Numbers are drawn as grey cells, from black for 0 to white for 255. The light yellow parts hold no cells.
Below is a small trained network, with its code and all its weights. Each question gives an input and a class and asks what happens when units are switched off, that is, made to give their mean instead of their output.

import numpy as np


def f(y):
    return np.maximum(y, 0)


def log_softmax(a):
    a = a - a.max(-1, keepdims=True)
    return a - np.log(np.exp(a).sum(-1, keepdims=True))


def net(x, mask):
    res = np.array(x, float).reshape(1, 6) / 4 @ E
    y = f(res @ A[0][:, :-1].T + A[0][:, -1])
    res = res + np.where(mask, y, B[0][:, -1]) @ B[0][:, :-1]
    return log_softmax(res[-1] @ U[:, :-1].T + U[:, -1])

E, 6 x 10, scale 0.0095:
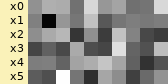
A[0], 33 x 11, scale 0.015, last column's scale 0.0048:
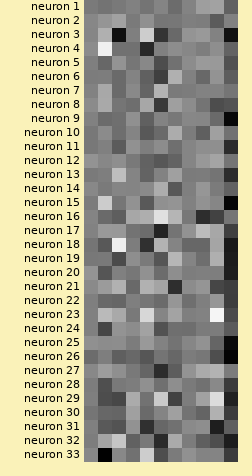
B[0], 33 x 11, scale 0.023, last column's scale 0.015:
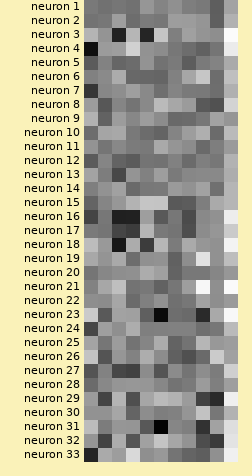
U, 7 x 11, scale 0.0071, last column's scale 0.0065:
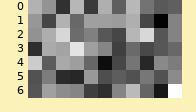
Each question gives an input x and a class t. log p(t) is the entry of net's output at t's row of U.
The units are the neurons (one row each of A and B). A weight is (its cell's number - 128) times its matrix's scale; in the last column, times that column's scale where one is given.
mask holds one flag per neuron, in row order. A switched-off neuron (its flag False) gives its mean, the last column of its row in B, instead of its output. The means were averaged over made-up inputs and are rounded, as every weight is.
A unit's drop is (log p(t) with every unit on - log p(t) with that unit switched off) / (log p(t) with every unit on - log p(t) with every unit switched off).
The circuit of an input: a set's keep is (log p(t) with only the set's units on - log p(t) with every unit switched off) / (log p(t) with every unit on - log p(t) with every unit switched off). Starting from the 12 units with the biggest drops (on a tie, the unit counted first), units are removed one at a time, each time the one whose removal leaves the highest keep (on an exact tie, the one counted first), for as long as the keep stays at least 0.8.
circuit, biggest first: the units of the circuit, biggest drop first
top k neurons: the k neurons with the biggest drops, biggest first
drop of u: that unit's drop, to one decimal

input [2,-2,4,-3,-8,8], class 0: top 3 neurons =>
neuron 18; neuron 16; neuron 13
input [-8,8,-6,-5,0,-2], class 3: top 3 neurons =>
neuron 33; neuron 23; neuron 24
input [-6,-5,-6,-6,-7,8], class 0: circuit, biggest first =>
neuron 18
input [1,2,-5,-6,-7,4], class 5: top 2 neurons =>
neuron 27; neuron 17
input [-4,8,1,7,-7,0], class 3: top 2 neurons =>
neuron 33; neuron 21
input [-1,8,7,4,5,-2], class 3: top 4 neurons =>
neuron 33; neuron 29; neuron 24; neuron 28
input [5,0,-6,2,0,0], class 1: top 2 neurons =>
neuron 29; neuron 31
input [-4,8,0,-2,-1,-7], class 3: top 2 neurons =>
neuron 33; neuron 18
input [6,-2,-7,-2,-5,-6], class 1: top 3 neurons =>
neuron 29; neuron 18; neuron 31
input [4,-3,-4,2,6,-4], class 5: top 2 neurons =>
neuron 16; neuron 18
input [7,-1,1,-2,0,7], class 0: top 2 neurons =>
neuron 18; neuron 31
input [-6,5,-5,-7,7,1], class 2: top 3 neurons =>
neuron 21; neuron 23; neuron 14
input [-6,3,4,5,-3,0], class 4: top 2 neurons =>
neuron 31; neuron 21
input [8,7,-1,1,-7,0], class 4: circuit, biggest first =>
neuron 23
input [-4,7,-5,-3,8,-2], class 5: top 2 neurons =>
neuron 16; neuron 4
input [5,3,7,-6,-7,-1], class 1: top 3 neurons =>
neuron 32; neuron 16; neuron 8
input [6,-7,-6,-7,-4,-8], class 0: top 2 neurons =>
neuron 3; neuron 33
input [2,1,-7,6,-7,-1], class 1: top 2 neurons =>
neuron 29; neuron 16
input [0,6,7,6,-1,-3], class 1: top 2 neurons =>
neuron 32; neuron 8
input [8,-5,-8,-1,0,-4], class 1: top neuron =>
neuron 29
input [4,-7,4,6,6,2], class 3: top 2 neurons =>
neuron 4; neuron 21
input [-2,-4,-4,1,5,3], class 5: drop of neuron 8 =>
0.2
